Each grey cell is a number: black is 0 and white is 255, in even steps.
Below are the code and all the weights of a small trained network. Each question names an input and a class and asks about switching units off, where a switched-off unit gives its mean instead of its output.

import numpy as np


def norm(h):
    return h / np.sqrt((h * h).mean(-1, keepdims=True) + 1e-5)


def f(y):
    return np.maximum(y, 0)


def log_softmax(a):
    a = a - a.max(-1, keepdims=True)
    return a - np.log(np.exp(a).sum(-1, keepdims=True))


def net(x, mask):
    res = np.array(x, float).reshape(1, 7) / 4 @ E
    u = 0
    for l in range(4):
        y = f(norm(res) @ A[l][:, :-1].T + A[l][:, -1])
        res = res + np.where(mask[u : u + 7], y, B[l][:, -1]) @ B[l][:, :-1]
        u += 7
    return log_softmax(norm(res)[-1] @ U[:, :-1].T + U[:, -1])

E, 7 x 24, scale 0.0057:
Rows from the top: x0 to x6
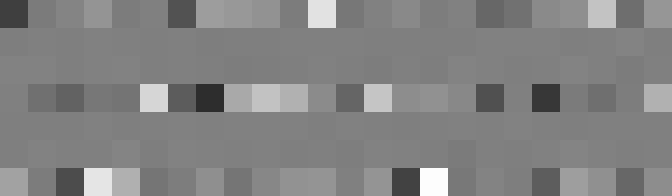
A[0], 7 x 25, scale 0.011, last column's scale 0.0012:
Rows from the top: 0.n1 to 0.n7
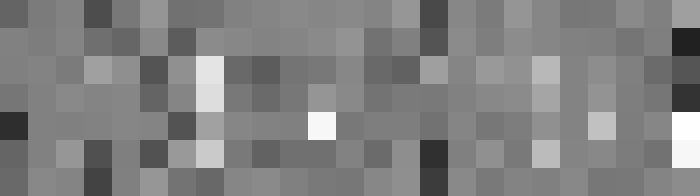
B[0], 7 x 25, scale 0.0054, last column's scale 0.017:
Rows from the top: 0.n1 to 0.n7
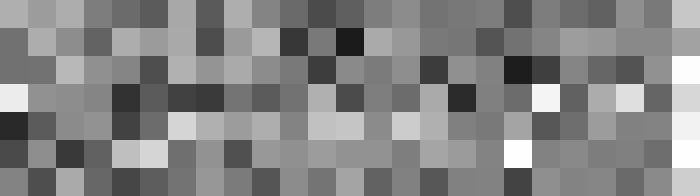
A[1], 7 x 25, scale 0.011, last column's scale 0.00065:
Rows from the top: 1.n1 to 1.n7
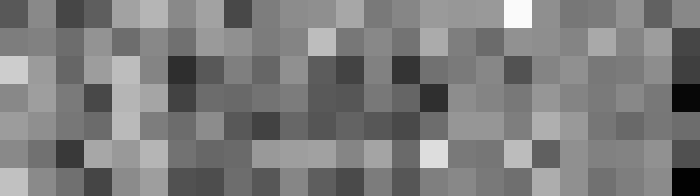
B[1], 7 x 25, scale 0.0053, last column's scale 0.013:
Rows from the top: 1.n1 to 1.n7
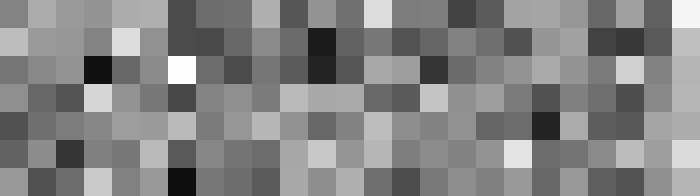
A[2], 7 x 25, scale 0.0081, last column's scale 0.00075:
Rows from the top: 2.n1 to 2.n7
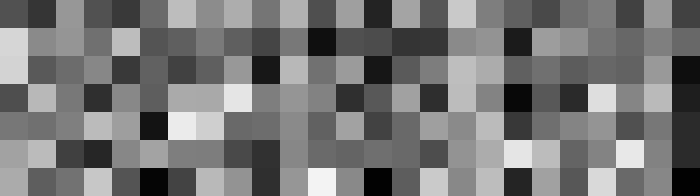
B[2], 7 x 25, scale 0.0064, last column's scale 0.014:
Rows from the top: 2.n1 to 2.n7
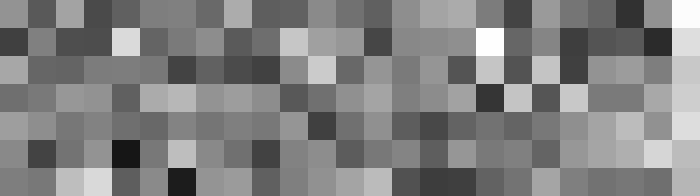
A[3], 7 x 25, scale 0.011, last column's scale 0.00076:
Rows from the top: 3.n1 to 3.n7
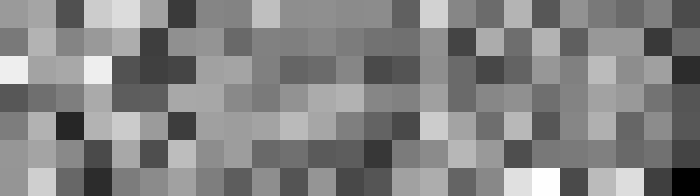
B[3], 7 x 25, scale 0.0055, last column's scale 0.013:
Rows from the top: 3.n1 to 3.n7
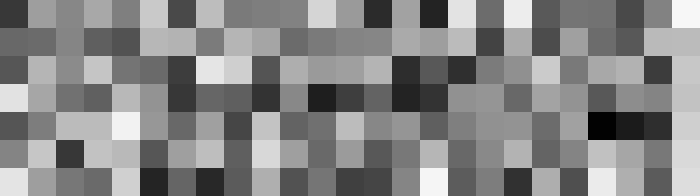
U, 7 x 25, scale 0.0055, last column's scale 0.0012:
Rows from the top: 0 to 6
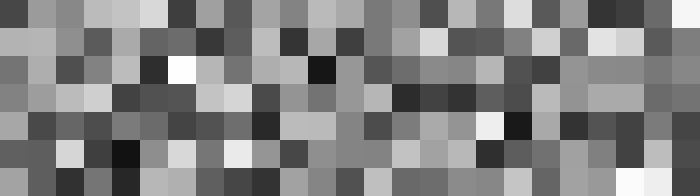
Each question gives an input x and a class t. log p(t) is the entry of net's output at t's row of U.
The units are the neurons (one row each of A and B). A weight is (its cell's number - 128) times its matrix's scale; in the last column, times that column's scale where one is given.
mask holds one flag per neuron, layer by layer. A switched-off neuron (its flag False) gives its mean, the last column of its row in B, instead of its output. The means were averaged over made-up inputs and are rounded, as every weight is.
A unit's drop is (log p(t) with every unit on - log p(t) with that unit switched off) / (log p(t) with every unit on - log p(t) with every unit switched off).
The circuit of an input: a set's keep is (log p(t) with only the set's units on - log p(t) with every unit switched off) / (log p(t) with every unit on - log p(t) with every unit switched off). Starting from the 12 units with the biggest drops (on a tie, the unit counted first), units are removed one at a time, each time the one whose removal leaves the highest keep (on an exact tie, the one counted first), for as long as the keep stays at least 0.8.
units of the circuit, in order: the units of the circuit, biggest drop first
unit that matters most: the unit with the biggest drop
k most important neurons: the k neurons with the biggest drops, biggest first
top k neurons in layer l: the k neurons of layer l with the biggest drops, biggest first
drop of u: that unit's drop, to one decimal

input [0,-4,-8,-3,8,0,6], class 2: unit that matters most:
0.n5
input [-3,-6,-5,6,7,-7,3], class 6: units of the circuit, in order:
0.n5; 1.n3
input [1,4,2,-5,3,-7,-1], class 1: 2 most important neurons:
0.n6; 0.n4
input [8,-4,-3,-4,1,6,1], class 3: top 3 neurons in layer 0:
0.n3; 0.n4; 0.n5
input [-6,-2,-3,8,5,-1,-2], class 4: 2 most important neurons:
0.n5; 0.n6
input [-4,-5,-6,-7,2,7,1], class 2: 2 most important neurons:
0.n3; 0.n5
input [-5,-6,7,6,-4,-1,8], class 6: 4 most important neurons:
0.n5; 1.n3; 0.n6; 2.n6
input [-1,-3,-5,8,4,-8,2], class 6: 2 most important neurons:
0.n5; 0.n3
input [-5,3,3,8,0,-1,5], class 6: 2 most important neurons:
0.n5; 0.n6
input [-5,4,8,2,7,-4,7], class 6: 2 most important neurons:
0.n5; 0.n3
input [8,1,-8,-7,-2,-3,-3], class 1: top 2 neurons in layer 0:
0.n6; 0.n4
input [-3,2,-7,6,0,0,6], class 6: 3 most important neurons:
0.n5; 0.n6; 1.n3
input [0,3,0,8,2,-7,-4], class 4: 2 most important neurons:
0.n5; 0.n3
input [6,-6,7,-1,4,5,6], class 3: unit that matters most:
0.n6
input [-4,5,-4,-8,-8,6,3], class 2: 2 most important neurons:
0.n3; 0.n5
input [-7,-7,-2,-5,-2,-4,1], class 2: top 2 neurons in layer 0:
0.n3; 0.n5
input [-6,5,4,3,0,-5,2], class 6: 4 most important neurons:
0.n3; 0.n6; 0.n5; 0.n7
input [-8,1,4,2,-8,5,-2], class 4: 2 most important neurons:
0.n6; 0.n5
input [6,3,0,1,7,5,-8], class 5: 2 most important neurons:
0.n7; 0.n1
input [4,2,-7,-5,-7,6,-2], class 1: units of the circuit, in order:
0.n4
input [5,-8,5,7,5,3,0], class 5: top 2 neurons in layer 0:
0.n6; 0.n4
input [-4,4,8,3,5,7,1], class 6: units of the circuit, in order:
0.n5; 1.n3
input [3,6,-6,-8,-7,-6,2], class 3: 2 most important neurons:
0.n3; 0.n4
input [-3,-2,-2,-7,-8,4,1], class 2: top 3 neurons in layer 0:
0.n3; 0.n5; 0.n4
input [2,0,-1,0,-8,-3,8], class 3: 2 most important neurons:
0.n6; 1.n1
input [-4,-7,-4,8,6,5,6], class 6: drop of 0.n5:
1.5
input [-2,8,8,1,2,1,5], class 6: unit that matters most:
0.n5
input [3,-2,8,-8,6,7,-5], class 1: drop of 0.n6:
2.0
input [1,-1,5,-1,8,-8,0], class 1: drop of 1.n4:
0.0
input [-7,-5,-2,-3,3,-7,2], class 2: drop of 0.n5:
0.1
